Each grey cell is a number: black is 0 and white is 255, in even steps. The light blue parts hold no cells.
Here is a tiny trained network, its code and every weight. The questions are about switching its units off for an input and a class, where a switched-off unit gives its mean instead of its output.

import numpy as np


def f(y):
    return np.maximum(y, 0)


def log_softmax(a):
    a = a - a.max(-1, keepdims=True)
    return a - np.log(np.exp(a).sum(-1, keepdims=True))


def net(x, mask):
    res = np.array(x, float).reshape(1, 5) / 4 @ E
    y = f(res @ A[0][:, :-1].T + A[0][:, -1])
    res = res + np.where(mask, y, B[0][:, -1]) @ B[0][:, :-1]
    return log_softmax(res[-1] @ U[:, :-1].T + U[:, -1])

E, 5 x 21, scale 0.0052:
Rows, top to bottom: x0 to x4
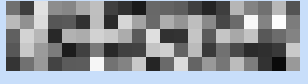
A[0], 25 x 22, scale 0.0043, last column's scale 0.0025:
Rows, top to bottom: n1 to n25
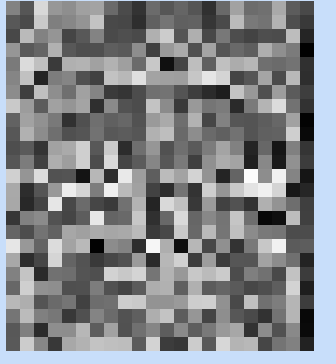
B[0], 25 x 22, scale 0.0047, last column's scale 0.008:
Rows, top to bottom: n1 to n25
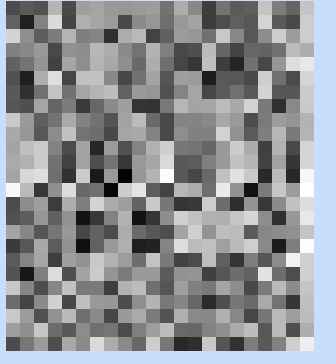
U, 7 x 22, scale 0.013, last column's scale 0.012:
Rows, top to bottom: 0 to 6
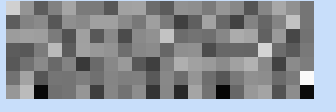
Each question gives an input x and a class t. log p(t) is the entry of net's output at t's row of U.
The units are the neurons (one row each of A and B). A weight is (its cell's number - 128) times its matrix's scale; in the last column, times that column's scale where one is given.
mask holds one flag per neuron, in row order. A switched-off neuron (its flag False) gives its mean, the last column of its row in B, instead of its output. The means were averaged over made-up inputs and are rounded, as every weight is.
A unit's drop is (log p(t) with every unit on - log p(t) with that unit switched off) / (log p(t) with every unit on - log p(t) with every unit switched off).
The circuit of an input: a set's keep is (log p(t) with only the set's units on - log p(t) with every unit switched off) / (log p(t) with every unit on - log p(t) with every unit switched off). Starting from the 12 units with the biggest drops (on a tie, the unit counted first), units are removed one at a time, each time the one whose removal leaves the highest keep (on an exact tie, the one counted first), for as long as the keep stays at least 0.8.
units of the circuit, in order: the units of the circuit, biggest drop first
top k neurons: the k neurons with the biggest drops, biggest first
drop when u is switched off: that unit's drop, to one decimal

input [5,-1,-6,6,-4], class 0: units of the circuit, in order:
n3
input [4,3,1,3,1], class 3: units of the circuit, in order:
n2; n7
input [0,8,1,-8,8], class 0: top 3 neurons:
n14; n17; n18
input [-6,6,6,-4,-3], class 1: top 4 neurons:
n25; n5; n11; n12
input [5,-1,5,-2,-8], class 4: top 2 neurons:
n18; n8
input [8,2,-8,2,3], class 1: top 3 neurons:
n15; n19; n4
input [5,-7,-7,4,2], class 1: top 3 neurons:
n15; n19; n13
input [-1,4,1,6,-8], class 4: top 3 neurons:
n18; n8; n14
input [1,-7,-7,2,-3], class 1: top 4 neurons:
n15; n19; n13; n4
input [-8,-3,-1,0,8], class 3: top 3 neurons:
n6; n20; n18
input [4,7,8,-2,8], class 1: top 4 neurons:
n25; n5; n18; n8
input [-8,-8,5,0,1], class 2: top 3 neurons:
n12; n11; n24
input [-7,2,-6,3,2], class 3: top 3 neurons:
n6; n20; n22
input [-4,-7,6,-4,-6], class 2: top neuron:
n12
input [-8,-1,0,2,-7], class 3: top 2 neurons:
n6; n20
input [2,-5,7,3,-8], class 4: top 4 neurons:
n18; n8; n15; n19
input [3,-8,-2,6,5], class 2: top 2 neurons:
n11; n12
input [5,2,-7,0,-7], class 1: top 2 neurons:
n15; n19
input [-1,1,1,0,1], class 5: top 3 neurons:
n18; n13; n14
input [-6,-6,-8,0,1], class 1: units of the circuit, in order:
n15
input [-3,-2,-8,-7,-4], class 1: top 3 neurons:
n15; n19; n4
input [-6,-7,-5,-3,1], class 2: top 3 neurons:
n12; n11; n24
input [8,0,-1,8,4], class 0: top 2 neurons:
n3; n21
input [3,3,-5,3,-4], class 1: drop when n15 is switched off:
0.5
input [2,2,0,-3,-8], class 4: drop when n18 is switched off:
0.3
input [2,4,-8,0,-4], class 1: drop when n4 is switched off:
0.0
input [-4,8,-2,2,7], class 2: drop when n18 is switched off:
0.1
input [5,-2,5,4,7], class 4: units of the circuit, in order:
n16
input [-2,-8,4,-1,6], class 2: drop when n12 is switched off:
0.2
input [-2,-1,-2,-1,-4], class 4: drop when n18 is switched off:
0.2
